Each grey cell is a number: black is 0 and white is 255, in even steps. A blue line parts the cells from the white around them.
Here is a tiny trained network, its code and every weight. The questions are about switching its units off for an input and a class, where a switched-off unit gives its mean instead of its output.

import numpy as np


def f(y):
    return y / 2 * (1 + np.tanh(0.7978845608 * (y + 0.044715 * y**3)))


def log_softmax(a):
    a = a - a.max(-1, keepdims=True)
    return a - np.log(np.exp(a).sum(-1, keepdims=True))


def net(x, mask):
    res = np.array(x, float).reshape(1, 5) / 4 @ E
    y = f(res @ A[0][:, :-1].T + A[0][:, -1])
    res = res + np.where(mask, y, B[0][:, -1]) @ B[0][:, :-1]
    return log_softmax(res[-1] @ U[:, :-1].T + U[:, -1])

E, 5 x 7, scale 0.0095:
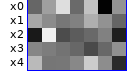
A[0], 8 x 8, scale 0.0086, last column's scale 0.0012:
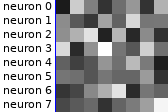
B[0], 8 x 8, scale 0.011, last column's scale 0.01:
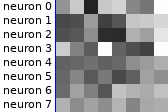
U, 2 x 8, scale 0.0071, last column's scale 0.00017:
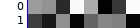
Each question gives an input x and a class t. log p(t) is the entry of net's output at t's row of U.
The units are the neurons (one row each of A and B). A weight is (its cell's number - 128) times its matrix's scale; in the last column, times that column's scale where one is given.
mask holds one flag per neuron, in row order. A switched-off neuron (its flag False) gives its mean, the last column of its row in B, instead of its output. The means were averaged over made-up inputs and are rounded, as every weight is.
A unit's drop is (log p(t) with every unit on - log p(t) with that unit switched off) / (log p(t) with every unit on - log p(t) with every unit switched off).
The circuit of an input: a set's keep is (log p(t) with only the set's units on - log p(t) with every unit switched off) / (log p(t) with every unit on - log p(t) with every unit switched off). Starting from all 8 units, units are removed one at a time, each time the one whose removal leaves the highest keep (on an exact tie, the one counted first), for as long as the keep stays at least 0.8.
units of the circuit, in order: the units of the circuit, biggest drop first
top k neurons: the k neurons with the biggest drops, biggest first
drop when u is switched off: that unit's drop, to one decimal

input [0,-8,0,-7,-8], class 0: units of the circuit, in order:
[neuron 2]
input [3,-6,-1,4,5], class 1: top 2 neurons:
[neuron 0; neuron 3]
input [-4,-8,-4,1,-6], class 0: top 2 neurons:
[neuron 3; neuron 2]
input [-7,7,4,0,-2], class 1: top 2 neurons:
[neuron 1; neuron 3]
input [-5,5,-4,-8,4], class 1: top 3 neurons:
[neuron 1; neuron 0; neuron 4]
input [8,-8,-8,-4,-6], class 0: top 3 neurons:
[neuron 3; neuron 1; neuron 4]
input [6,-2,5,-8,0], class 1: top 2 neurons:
[neuron 2; neuron 3]
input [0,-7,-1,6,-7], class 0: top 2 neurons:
[neuron 2; neuron 1]
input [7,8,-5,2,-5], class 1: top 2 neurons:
[neuron 2; neuron 0]
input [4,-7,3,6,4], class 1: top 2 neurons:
[neuron 3; neuron 2]
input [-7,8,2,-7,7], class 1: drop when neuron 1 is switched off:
0.1
